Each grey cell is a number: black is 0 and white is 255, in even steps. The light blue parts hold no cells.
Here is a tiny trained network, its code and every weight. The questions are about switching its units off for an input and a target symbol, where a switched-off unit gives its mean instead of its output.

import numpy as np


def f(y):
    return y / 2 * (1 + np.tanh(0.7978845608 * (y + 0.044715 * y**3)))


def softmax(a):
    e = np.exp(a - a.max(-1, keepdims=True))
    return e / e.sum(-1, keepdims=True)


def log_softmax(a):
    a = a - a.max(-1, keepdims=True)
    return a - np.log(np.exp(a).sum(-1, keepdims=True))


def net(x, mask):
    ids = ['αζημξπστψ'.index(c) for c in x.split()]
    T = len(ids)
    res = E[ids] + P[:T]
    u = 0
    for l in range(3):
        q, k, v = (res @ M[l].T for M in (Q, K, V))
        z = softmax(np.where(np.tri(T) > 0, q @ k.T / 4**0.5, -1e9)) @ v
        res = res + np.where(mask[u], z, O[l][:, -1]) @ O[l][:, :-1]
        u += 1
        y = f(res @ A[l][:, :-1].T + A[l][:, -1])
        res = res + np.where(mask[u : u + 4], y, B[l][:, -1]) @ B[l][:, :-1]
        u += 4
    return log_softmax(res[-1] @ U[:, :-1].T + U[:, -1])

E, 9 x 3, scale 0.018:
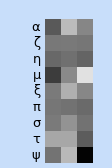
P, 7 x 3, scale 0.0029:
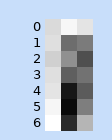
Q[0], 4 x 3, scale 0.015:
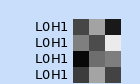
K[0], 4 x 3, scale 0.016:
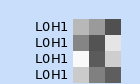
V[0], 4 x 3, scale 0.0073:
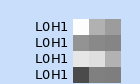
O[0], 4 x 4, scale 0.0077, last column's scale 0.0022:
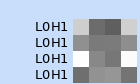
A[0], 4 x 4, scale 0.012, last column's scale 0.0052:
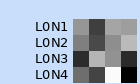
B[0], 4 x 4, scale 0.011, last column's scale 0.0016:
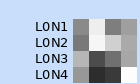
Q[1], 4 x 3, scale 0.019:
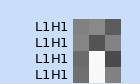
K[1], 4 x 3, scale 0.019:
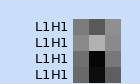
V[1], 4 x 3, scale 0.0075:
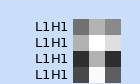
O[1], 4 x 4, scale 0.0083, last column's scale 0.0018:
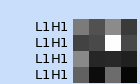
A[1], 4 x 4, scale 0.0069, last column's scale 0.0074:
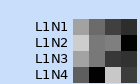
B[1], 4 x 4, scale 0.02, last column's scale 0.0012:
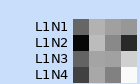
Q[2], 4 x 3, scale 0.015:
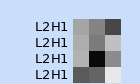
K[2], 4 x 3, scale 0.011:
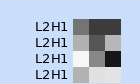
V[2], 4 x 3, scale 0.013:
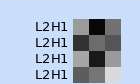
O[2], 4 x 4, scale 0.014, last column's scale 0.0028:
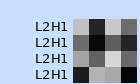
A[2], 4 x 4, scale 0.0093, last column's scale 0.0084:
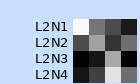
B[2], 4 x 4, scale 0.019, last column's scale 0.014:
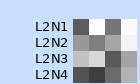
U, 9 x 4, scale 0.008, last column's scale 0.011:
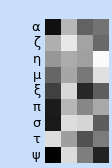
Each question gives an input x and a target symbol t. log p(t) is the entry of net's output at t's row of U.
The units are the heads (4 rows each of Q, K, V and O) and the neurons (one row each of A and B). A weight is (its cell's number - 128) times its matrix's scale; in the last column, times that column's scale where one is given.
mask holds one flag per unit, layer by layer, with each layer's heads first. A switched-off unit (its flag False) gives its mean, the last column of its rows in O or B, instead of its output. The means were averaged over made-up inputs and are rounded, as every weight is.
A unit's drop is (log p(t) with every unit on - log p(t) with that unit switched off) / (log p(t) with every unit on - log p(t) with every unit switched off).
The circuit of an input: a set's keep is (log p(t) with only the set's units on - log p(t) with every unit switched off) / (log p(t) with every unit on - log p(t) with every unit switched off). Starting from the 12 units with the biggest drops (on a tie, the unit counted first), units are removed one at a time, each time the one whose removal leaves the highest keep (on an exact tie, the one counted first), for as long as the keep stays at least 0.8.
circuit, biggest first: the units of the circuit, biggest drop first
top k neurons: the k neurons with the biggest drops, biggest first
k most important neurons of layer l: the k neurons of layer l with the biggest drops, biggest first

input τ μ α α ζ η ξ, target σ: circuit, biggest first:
[L2H1, L1H1, L0N4]
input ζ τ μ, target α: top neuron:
[L1N4]
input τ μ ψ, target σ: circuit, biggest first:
[L2H1, L1H1]
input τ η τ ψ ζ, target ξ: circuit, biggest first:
[L2N1, L2H1]
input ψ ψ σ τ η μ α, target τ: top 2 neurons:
[L1N4, L0N4]
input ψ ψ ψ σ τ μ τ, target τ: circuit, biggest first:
[L2H1, L1H1]
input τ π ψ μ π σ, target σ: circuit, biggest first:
[L0N4, L2H1, L1H1]
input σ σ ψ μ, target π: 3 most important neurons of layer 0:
[L0N4, L0N2, L0N1]
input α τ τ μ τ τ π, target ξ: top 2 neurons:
[L1N4, L0N4]
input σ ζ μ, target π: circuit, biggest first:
[L2N4, L1H1, L0N4]
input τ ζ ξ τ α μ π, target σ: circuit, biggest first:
[L2H1, L1H1, L0H1]
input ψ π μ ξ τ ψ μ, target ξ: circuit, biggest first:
[L0N4, L2H1]
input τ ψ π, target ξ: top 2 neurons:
[L2N1, L2N2]
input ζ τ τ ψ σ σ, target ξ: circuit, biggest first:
[L2H1]
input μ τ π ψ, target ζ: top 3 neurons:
[L0N4, L2N2, L0N3]
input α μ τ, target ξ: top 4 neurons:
[L1N4, L0N4, L2N3, L1N2]
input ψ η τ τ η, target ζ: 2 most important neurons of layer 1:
[L1N4, L1N3]
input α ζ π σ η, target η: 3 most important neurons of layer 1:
[L1N3, L1N1, L1N4]
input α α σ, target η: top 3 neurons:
[L0N4, L0N3, L2N3]
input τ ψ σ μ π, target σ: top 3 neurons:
[L0N3, L0N4, L0N2]
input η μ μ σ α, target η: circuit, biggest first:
[L2N1]
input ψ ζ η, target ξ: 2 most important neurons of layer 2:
[L2N1, L2N2]
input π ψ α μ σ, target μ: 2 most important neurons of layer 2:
[L2N1, L2N4]
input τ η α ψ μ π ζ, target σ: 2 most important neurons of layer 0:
[L0N4, L0N1]
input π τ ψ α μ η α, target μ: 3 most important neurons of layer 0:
[L0N4, L0N1, L0N2]
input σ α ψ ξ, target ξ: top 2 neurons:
[L2N1, L2N2]
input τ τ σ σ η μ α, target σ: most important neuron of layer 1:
[L1N4]
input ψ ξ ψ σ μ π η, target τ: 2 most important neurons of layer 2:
[L2N3, L2N1]
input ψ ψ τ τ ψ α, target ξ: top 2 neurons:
[L2N1, L0N2]
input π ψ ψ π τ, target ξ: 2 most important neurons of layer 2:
[L2N1, L2N2]
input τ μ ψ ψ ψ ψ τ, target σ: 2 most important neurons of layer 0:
[L0N4, L0N3]
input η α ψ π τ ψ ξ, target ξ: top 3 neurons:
[L2N1, L0N2, L2N2]
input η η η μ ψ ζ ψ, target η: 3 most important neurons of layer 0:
[L0N4, L0N3, L0N1]
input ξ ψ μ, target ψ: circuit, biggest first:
[L2H1]
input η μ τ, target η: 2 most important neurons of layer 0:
[L0N4, L0N3]
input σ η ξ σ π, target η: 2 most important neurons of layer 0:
[L0N4, L0N2]
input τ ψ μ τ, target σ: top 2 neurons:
[L0N3, L0N4]
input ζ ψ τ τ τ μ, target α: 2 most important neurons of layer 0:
[L0N4, L0N2]
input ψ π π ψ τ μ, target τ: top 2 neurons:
[L0N4, L1N4]
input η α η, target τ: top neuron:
[L0N4]
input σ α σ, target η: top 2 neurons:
[L0N4, L0N3]
